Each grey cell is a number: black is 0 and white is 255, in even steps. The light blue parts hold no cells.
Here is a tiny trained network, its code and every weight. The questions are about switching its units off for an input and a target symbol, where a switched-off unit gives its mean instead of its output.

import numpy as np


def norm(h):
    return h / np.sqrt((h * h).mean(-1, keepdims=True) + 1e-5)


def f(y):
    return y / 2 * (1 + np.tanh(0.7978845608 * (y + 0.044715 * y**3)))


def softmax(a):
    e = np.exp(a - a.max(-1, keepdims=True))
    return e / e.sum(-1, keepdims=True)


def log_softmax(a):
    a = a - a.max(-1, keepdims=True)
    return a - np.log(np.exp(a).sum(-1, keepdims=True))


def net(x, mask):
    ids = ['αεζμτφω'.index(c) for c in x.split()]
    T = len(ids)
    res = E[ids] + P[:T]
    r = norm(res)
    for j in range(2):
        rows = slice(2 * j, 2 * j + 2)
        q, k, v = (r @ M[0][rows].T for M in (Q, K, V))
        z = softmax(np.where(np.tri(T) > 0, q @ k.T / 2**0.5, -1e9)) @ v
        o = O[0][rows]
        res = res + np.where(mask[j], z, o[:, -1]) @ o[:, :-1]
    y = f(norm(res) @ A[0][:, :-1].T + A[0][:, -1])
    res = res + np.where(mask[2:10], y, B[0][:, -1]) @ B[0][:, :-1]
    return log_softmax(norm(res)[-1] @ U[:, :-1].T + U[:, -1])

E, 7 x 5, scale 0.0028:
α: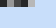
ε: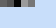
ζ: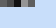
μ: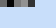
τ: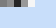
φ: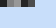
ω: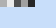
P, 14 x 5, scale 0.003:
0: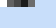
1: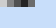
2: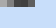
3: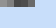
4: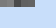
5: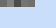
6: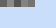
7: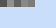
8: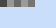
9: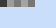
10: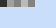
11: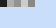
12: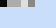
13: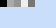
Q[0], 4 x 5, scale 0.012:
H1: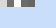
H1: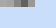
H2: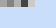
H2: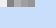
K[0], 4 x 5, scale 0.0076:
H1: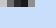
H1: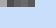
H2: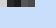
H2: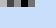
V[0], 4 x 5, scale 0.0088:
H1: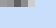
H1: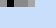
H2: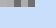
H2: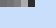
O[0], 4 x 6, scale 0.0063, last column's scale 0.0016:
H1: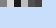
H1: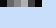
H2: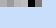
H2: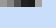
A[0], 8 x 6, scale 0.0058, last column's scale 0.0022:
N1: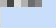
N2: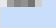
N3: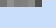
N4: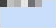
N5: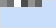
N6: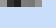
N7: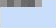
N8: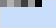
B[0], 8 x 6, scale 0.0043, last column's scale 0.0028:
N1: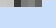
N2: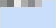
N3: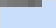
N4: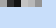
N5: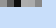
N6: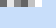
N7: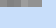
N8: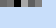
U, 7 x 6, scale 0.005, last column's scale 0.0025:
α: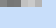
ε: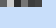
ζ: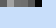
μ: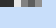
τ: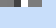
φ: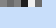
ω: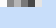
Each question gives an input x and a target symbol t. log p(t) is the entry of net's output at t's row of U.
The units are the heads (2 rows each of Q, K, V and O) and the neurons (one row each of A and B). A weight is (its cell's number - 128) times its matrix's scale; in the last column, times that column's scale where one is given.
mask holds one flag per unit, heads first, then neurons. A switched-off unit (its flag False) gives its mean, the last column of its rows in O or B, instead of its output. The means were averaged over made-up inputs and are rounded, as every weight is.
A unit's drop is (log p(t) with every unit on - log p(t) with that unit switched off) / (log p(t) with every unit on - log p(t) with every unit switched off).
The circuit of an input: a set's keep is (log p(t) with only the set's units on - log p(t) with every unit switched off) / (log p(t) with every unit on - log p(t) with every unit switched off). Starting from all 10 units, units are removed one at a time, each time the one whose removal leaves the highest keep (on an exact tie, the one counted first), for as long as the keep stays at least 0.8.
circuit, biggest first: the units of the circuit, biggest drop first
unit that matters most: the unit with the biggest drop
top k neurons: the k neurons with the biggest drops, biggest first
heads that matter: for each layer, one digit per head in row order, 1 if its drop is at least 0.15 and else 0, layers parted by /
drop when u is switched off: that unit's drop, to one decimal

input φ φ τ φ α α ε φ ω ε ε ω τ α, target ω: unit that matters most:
H1
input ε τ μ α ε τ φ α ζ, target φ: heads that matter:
10
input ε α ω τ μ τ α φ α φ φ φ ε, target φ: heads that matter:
11
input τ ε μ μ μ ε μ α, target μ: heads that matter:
10
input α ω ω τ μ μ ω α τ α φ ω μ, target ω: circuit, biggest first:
(H2 H1)
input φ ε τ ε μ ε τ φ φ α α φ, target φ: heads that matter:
11
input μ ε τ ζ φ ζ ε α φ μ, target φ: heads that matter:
01
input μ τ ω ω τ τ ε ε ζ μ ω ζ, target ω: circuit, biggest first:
(H2 H1)
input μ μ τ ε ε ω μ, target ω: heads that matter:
01
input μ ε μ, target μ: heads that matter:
10
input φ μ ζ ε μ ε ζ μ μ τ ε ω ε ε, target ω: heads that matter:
11
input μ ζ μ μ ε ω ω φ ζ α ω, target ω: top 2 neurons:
(N2 N6)
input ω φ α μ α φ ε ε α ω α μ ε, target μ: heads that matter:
11
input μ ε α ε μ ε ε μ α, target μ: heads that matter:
10
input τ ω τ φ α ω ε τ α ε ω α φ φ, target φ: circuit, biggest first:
(H1)
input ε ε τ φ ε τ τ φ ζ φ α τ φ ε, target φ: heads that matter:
10
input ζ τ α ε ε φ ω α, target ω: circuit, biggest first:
(H2 H1)
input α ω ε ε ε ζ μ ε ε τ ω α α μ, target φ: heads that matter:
11
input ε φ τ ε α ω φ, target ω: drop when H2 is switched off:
0.6
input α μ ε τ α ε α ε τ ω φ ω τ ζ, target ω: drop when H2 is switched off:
0.2
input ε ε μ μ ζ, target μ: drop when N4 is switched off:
0.0
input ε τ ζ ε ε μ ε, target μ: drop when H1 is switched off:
0.9
